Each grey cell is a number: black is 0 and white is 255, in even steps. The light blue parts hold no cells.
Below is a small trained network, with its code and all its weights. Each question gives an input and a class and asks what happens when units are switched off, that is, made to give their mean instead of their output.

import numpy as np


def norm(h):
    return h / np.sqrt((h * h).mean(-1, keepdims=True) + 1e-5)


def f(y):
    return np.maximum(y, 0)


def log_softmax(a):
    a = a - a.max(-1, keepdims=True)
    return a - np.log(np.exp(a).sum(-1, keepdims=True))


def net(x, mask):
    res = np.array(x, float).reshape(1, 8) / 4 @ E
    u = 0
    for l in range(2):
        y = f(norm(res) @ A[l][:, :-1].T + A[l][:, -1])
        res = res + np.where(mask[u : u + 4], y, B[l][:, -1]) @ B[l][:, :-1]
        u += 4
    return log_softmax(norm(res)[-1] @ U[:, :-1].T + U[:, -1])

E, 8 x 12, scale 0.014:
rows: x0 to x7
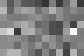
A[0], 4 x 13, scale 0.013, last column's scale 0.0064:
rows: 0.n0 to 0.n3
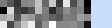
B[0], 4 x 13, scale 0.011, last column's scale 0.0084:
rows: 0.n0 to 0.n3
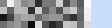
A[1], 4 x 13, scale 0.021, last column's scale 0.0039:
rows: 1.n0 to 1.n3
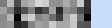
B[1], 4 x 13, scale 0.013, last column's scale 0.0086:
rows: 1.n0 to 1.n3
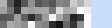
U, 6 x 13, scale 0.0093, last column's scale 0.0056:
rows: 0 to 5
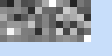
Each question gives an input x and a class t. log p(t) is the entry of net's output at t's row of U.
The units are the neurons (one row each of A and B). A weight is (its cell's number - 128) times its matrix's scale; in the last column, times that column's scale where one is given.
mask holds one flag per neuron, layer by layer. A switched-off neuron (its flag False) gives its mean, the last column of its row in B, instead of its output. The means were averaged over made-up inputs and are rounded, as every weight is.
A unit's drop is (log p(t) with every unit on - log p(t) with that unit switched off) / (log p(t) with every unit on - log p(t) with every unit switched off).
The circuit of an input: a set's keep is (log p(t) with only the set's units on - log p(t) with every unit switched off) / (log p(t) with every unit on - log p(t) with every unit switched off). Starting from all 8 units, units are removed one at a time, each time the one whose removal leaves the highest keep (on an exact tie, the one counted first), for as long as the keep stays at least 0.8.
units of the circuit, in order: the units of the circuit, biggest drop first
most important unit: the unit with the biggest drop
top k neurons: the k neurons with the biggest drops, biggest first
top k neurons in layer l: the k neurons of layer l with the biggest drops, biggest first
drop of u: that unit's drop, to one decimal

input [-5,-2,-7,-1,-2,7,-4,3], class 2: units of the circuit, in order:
1.n0, 0.n0
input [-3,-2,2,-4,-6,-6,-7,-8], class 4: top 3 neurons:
0.n0, 1.n2, 0.n2
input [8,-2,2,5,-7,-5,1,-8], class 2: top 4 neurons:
1.n1, 0.n2, 1.n2, 1.n3
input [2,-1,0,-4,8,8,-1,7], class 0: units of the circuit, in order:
1.n2, 0.n0
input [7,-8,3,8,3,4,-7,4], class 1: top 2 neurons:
0.n1, 1.n3
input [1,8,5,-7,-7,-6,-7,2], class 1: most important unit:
0.n3
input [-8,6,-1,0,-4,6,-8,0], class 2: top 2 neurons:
1.n0, 0.n1
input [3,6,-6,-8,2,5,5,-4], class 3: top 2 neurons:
1.n3, 0.n1
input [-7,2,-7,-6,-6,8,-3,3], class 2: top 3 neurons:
1.n0, 0.n2, 1.n2
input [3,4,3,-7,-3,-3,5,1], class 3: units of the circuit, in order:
1.n3, 0.n2
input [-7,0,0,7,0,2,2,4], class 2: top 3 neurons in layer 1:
1.n0, 1.n3, 1.n2
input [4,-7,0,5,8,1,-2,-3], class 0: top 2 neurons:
1.n2, 0.n3
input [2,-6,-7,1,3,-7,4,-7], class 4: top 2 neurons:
0.n0, 0.n3
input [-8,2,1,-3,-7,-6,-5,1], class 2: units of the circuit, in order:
1.n0, 0.n2, 1.n2
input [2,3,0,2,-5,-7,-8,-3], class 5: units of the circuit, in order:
1.n2
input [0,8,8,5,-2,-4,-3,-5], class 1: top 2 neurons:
0.n3, 1.n3
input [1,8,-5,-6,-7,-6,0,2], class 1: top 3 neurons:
0.n3, 1.n2, 0.n2
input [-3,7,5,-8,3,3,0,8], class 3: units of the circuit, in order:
1.n3, 0.n0
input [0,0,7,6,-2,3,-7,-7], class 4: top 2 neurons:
0.n0, 1.n3
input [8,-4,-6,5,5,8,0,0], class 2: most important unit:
1.n1
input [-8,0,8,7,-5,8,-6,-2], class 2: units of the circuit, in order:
1.n0, 0.n2
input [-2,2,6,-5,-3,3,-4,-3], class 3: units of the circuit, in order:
0.n2, 1.n3
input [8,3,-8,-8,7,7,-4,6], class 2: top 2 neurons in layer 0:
0.n0, 0.n1
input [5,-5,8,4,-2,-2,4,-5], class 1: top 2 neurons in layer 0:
0.n1, 0.n2
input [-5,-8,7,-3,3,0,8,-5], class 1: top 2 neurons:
0.n1, 1.n1
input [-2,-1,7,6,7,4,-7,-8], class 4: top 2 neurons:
0.n0, 0.n2
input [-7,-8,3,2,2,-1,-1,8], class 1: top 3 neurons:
0.n1, 0.n0, 1.n1
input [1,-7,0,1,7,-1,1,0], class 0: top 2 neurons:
1.n2, 0.n3
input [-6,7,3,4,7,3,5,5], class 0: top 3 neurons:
1.n2, 0.n0, 0.n1
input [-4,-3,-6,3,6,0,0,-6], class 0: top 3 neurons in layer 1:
1.n2, 1.n3, 1.n1
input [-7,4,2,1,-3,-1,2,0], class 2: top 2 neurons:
1.n0, 0.n1
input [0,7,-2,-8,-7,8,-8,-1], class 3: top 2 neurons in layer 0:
0.n2, 0.n1
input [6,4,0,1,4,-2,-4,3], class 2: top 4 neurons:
1.n1, 0.n1, 0.n0, 0.n2
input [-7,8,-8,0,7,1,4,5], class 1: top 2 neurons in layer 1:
1.n0, 1.n1
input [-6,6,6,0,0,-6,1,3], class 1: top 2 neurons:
0.n3, 1.n1
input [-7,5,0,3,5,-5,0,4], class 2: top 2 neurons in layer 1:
1.n0, 1.n3
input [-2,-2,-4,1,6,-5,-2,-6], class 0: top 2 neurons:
1.n2, 1.n3
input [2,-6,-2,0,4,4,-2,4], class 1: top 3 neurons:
0.n1, 0.n0, 1.n3
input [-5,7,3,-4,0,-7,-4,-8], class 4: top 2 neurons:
0.n0, 0.n1
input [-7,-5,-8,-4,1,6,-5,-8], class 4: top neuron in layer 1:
1.n1
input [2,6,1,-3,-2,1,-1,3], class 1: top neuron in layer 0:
0.n3
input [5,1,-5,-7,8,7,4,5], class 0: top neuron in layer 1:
1.n2
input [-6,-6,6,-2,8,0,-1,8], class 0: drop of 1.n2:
0.8
